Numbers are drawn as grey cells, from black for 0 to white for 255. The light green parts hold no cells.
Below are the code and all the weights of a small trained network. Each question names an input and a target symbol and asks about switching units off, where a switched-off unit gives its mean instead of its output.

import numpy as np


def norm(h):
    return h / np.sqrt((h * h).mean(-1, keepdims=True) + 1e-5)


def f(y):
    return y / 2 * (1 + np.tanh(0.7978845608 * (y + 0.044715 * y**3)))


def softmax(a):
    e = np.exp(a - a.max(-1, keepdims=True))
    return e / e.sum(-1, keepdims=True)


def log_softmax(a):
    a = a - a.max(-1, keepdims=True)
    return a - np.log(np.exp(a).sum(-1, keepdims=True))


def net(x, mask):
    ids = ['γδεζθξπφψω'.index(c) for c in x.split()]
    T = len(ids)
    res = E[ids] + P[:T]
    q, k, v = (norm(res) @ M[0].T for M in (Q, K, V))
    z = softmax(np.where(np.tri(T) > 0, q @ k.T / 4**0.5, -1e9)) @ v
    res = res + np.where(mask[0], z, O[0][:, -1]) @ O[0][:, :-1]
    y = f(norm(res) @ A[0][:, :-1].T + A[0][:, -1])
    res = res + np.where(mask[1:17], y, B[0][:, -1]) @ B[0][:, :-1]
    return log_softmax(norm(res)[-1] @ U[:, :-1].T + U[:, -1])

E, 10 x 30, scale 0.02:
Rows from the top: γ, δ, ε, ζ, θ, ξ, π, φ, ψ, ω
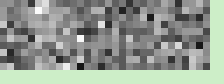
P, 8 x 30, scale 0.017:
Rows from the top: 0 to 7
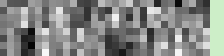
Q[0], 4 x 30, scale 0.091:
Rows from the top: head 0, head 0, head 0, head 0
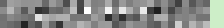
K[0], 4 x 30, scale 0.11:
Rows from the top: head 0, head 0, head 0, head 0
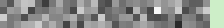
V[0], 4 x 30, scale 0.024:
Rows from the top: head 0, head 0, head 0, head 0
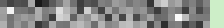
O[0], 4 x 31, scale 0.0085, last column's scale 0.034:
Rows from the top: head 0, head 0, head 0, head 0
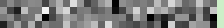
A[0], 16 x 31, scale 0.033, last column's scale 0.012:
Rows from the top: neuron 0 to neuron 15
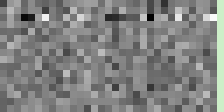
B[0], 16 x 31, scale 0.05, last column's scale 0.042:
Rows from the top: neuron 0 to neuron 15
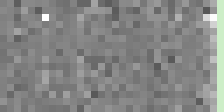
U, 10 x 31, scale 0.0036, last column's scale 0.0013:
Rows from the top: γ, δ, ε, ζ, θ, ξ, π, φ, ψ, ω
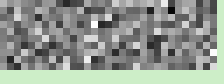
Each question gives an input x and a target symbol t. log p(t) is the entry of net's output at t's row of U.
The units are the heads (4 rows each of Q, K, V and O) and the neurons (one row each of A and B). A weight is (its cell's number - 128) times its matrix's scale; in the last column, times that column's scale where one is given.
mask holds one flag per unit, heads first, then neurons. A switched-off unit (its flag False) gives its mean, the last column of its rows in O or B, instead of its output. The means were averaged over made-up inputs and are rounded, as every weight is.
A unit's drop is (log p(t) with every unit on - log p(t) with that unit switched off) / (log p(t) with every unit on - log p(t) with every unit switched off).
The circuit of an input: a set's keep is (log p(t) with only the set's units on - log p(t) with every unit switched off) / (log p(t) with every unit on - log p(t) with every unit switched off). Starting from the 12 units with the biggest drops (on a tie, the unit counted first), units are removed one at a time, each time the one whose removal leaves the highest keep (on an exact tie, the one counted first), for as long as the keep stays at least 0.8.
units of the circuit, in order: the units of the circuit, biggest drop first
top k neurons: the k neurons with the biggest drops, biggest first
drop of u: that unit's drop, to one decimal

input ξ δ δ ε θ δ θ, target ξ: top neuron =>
(neuron 10)
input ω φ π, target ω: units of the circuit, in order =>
(head 0; neuron 2)
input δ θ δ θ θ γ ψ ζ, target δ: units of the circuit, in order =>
(head 0; neuron 8)
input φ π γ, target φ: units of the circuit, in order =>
(head 0; neuron 1)
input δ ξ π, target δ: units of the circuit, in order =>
(head 0; neuron 8; neuron 2)
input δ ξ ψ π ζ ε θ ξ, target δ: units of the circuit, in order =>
(head 0; neuron 8)
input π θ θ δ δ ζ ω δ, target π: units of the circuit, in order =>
(head 0; neuron 9)
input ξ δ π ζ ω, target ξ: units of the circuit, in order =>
(head 0; neuron 10)
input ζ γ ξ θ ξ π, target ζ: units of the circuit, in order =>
(head 0; neuron 0)
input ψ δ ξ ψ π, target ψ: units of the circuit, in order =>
(head 0; neuron 13)
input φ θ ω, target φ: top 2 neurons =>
(neuron 1; neuron 2)
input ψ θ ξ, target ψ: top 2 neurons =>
(neuron 13; neuron 2)
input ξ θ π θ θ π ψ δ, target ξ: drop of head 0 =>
0.9
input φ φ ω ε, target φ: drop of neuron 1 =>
1.0
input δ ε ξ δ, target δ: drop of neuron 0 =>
0.0
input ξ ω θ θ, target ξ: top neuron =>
(neuron 2)
